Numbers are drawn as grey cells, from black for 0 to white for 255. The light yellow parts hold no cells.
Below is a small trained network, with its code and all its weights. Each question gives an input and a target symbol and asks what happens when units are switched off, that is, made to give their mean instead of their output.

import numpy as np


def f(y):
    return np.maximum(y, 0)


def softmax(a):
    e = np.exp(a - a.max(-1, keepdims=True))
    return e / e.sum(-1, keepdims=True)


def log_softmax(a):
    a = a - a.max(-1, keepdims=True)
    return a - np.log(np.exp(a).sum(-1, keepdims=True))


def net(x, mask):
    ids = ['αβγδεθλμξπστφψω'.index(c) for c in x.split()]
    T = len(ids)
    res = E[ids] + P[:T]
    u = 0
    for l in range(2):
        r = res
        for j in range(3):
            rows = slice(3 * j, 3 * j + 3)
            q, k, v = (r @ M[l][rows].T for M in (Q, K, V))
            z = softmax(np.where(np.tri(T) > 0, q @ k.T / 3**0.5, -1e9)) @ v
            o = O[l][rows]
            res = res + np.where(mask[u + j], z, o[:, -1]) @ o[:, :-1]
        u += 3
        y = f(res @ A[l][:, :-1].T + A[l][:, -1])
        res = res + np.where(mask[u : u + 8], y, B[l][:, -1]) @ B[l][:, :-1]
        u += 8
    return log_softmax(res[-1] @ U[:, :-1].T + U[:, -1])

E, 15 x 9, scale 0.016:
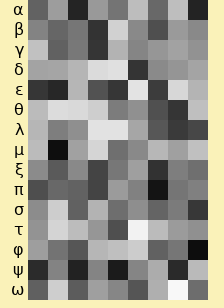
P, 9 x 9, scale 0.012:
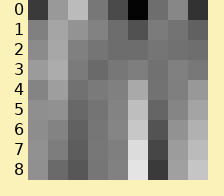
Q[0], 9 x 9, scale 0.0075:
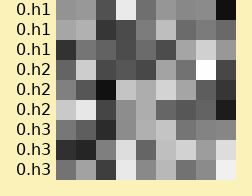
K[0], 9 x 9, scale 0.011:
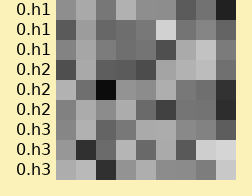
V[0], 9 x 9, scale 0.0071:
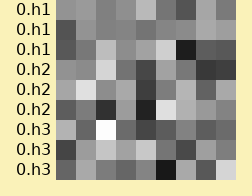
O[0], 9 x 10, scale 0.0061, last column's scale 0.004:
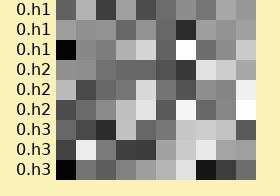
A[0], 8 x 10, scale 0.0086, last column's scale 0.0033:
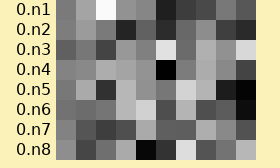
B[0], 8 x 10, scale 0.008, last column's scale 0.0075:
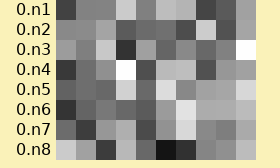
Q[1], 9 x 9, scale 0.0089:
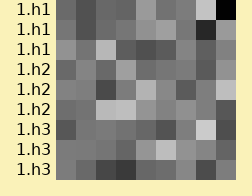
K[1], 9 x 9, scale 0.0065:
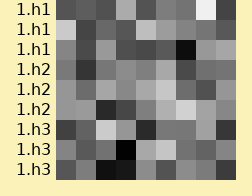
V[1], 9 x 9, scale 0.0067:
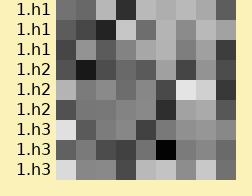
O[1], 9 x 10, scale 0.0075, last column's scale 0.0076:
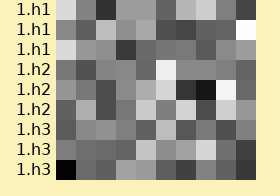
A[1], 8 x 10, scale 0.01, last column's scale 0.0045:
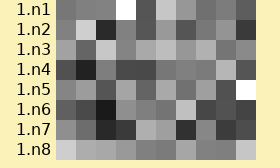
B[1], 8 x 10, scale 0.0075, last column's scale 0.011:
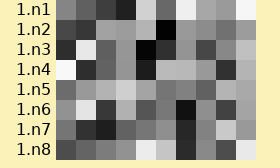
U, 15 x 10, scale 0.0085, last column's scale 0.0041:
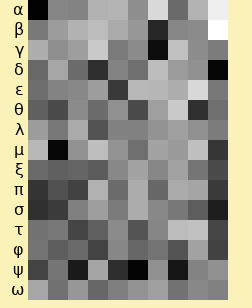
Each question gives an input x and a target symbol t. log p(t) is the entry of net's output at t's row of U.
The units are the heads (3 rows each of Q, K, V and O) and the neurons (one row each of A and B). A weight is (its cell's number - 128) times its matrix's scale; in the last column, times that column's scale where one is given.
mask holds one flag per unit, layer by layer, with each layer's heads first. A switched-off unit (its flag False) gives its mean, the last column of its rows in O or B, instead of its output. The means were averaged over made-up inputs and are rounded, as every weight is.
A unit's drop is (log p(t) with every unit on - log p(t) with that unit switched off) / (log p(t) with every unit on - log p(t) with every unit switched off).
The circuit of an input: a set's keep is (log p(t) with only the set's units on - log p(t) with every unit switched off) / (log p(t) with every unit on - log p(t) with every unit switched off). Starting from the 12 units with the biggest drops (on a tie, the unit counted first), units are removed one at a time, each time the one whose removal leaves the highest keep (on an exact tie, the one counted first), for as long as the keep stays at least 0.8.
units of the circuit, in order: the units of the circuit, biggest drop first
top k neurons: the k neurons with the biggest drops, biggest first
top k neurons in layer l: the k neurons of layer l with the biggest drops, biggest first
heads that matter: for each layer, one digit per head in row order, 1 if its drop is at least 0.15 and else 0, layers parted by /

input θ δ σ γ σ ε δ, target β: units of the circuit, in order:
(1.n8; 0.n4; 1.h3)
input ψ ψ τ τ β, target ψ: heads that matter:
001 / 100
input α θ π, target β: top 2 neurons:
(1.n1; 0.n5)
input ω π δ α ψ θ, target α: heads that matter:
000 / 100
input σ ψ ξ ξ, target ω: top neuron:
(1.n4)
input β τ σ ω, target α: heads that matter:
000 / 000
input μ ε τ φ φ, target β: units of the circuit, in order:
(0.h3; 0.n4; 1.h1)
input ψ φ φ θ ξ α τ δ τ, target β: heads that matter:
001 / 011
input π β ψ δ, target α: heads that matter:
000 / 000
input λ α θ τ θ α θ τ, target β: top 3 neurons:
(1.n1; 0.n7; 0.n4)
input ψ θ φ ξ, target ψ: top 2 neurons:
(1.n3; 0.n8)
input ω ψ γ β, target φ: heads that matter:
001 / 100
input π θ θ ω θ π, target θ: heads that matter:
010 / 010
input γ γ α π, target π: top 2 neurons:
(1.n7; 0.n2)
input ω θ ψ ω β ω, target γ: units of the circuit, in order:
(0.h1)
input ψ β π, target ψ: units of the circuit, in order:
(0.h3; 1.n8)
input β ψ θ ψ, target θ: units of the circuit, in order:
(1.h3; 1.h2; 0.h2; 0.n1)
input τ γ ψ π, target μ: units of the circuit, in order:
(0.n7; 0.h2; 1.n4)
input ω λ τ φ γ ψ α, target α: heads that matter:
110 / 000
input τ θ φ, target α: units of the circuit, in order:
(0.h1)
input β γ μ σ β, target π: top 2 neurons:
(1.n7; 1.n1)
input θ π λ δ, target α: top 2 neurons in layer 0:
(0.n4; 0.n7)
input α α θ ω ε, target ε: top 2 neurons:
(1.n3; 1.n4)
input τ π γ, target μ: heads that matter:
011 / 010
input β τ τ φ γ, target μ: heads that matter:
011 / 011
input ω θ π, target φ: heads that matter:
011 / 100
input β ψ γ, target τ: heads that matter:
111 / 101
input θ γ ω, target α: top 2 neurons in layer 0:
(0.n5; 0.n4)
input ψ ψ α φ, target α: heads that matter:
100 / 000
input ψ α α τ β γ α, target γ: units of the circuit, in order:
(0.h3)
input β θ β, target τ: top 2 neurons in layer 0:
(0.n2; 0.n5)
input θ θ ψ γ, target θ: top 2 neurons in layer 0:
(0.n7; 0.n4)
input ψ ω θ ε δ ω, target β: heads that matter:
000 / 100
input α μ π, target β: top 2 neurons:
(0.n2; 1.n1)
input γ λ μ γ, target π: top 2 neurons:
(1.n7; 0.n2)
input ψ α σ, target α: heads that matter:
000 / 000
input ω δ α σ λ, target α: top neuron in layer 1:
(1.n4)
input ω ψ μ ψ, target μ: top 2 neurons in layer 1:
(1.n3; 1.n4)
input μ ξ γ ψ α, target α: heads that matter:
010 / 000
